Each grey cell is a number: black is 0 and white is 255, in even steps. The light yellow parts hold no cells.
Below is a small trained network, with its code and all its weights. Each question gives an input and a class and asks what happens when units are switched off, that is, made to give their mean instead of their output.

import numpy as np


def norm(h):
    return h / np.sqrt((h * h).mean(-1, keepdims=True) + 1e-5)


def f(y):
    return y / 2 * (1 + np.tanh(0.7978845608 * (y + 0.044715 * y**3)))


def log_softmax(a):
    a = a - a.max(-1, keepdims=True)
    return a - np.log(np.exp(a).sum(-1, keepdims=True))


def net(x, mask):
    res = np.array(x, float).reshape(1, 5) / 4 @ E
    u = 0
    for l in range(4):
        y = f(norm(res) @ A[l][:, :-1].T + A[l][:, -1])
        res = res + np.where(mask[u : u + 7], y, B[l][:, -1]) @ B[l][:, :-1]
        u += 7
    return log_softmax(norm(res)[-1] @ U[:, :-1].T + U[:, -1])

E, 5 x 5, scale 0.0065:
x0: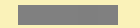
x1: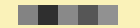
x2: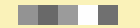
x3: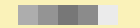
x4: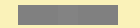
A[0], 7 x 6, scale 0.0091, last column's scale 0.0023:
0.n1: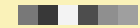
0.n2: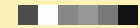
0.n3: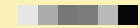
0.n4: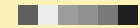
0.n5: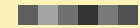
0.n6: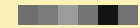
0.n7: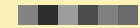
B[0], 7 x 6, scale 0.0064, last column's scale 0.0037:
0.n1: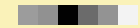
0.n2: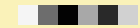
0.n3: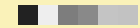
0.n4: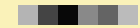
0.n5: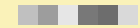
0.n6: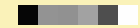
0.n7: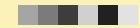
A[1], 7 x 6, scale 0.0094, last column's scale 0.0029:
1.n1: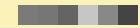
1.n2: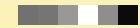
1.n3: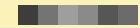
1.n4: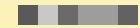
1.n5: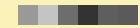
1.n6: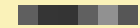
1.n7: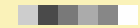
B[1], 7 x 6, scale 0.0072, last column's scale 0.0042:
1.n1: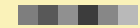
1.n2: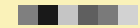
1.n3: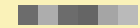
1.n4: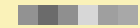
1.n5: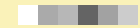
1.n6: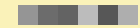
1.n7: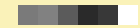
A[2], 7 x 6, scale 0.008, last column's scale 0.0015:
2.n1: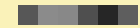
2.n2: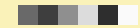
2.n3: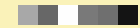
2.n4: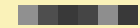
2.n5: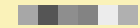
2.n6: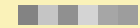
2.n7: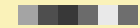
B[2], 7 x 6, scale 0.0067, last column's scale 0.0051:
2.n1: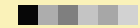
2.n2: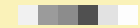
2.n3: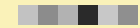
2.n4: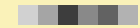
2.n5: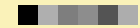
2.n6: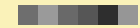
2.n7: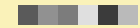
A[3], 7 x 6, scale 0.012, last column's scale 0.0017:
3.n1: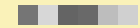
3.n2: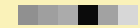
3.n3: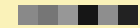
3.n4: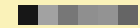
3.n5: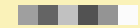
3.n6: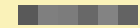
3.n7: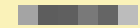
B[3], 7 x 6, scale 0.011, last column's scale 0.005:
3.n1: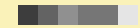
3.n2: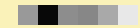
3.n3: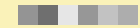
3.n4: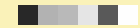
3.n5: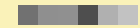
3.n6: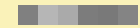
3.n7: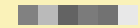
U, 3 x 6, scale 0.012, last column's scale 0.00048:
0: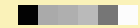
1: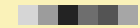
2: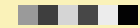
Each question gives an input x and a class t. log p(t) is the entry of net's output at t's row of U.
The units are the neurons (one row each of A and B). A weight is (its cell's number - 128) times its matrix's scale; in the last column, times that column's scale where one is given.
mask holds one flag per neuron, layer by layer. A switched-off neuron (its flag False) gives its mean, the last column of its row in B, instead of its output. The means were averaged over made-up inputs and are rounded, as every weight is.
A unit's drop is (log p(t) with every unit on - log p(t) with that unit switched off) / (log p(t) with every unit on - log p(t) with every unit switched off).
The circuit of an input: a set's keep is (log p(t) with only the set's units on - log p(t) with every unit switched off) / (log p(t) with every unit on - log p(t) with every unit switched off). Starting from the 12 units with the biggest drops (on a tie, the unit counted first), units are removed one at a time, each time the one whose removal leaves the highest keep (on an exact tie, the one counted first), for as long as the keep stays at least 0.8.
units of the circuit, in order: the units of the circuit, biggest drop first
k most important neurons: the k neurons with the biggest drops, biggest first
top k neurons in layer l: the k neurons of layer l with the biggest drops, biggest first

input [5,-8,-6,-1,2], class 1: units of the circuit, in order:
[0.n2]
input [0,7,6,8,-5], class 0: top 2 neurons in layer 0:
[0.n3; 0.n2]
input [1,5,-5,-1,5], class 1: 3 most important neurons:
[0.n1; 0.n7; 2.n2]
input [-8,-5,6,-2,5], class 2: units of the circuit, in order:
[1.n2; 2.n2]
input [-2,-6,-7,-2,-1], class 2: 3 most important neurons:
[0.n5; 1.n5; 0.n7]
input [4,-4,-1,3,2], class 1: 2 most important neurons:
[0.n2; 0.n4]
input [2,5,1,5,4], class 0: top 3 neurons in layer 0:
[0.n3; 0.n2; 0.n4]
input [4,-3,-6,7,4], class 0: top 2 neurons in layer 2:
[2.n5; 2.n2]
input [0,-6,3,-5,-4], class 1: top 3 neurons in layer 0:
[0.n2; 0.n4; 0.n3]
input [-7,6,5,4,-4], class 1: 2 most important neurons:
[0.n6; 0.n1]
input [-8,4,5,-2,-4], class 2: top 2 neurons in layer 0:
[0.n2; 0.n4]
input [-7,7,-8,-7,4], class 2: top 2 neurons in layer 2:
[2.n7; 2.n5]
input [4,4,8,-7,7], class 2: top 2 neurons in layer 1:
[1.n2; 1.n7]
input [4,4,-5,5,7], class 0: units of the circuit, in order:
[2.n7]
